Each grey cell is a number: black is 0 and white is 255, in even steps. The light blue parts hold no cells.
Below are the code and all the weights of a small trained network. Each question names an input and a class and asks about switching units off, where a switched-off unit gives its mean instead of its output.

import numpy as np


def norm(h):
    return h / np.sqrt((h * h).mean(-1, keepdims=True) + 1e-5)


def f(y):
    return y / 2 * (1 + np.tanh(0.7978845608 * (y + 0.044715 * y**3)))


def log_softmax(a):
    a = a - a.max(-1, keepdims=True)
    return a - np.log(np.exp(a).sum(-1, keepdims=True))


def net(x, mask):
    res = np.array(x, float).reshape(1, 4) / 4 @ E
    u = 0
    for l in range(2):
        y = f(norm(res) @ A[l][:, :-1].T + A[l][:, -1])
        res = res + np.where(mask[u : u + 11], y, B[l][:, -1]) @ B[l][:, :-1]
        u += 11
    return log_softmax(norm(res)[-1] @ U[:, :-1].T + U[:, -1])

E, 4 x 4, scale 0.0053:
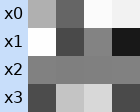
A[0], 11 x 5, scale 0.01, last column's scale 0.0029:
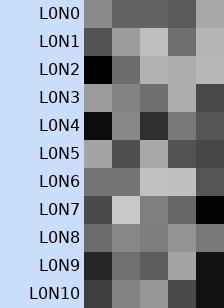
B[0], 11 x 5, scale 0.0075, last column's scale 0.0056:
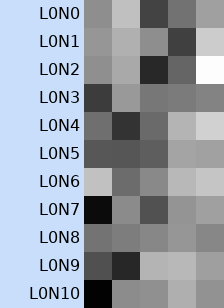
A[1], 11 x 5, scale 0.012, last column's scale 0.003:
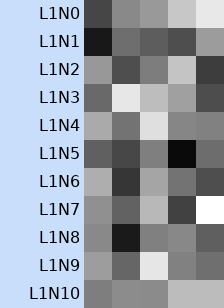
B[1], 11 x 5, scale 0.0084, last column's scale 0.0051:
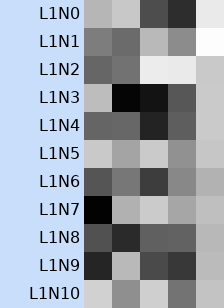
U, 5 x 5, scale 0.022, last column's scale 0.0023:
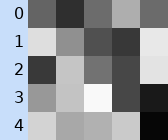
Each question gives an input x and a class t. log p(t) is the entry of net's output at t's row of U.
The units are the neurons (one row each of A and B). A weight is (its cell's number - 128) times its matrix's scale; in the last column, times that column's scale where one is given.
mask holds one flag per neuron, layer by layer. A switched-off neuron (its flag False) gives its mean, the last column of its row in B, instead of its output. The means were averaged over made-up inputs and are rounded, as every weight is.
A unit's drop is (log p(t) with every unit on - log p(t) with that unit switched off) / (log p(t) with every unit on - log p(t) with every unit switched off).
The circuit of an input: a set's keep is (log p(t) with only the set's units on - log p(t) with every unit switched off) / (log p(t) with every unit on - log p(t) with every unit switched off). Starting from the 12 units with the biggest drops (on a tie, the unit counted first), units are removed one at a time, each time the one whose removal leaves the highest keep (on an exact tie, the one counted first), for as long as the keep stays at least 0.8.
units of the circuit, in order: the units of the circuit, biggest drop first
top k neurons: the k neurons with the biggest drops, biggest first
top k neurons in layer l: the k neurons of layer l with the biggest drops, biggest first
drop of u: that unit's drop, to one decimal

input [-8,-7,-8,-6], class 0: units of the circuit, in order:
[L0N4]
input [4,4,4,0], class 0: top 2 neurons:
[L0N5 L0N1]
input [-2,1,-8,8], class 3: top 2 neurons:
[L1N1 L1N5]
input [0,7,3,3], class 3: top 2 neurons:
[L1N5 L0N6]
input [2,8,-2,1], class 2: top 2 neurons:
[L0N2 L1N7]
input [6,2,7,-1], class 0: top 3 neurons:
[L0N6 L1N2 L0N1]
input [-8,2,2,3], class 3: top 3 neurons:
[L1N5 L0N2 L1N1]
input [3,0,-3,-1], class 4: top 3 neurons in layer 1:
[L1N2 L1N10 L1N3]
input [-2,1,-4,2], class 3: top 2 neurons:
[L1N1 L0N2]
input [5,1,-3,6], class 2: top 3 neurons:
[L1N9 L1N7 L0N0]
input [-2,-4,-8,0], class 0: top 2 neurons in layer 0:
[L0N4 L0N9]
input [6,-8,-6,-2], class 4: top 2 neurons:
[L0N6 L1N2]
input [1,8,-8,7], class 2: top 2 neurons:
[L0N2 L1N9]
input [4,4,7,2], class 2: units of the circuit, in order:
[L1N9]
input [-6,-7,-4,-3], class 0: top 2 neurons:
[L0N4 L0N9]
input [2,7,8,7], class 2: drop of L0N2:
0.2
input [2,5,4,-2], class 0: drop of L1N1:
0.0
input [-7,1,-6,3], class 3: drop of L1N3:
0.1
